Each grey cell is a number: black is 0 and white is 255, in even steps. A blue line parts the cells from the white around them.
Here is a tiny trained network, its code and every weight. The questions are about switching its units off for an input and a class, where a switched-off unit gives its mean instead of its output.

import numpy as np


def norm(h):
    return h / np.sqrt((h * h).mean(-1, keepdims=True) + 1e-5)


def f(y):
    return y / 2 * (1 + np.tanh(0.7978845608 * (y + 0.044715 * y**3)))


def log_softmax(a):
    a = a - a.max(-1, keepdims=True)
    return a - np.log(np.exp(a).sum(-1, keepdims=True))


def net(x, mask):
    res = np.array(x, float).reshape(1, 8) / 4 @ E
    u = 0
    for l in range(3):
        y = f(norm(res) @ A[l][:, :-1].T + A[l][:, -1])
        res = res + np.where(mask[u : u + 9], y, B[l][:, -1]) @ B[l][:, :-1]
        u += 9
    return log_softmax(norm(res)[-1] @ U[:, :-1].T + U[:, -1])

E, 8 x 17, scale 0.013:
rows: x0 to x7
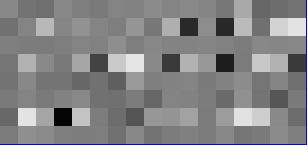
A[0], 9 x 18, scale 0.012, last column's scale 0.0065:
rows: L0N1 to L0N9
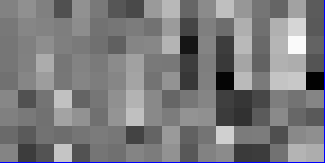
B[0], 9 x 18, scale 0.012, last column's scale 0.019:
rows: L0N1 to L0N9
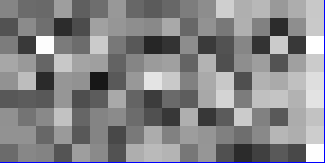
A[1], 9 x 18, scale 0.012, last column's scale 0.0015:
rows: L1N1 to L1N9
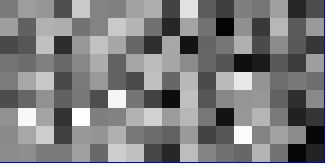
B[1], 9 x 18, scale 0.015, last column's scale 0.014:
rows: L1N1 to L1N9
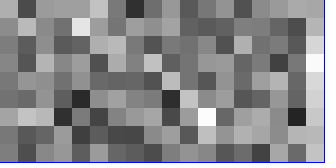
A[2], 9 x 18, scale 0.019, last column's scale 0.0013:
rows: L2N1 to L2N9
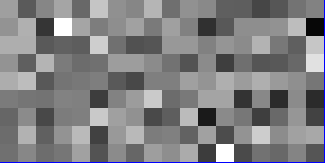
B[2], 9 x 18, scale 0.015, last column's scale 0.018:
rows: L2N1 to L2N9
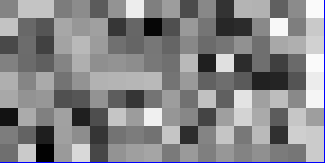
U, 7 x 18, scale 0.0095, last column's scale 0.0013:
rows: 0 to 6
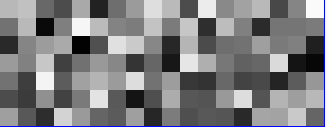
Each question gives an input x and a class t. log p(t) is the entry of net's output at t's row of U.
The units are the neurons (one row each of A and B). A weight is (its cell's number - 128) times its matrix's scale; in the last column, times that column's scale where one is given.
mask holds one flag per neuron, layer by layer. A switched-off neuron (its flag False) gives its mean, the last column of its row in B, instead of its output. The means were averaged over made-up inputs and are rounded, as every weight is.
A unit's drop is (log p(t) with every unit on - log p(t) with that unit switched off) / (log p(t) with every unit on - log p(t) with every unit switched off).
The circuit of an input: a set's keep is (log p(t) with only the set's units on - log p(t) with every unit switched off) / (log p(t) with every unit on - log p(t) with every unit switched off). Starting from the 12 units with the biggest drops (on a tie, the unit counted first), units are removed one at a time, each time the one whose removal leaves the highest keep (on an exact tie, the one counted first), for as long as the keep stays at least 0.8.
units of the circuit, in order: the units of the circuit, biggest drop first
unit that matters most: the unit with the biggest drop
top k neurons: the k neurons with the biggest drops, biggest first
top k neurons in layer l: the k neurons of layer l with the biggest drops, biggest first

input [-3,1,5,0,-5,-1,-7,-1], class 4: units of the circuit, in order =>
[L0N9]
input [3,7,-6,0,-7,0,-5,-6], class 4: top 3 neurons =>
[L0N3; L0N9; L0N2]
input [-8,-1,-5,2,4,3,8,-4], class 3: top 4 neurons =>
[L0N5; L0N4; L1N7; L0N3]
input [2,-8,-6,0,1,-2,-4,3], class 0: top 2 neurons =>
[L0N3; L0N9]
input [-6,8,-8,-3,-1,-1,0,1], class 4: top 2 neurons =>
[L0N3; L0N6]
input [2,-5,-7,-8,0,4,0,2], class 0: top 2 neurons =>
[L0N9; L0N6]
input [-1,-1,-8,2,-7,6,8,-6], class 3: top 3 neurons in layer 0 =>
[L0N5; L0N4; L0N3]
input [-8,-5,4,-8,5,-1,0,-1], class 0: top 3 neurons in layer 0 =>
[L0N9; L0N6; L0N7]
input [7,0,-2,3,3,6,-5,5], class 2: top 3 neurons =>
[L0N5; L0N7; L0N6]
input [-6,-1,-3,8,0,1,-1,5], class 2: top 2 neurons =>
[L1N6; L2N7]
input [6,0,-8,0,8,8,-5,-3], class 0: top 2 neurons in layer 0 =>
[L0N3; L0N9]
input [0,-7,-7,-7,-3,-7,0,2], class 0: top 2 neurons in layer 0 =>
[L0N6; L0N9]
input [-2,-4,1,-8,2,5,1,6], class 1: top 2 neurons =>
[L0N1; L1N4]
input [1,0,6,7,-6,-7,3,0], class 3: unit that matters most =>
L0N5
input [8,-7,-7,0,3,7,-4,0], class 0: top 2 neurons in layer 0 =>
[L0N3; L0N9]
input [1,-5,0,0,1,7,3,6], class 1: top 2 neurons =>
[L0N9; L0N3]
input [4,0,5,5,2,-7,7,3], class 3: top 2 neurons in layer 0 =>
[L0N5; L0N4]
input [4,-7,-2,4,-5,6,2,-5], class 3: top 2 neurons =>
[L0N6; L1N7]
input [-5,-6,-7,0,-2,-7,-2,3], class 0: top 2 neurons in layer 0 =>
[L0N3; L0N1]
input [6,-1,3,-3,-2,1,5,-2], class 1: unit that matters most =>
L0N3
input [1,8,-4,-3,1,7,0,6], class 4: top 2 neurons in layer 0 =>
[L0N3; L0N6]
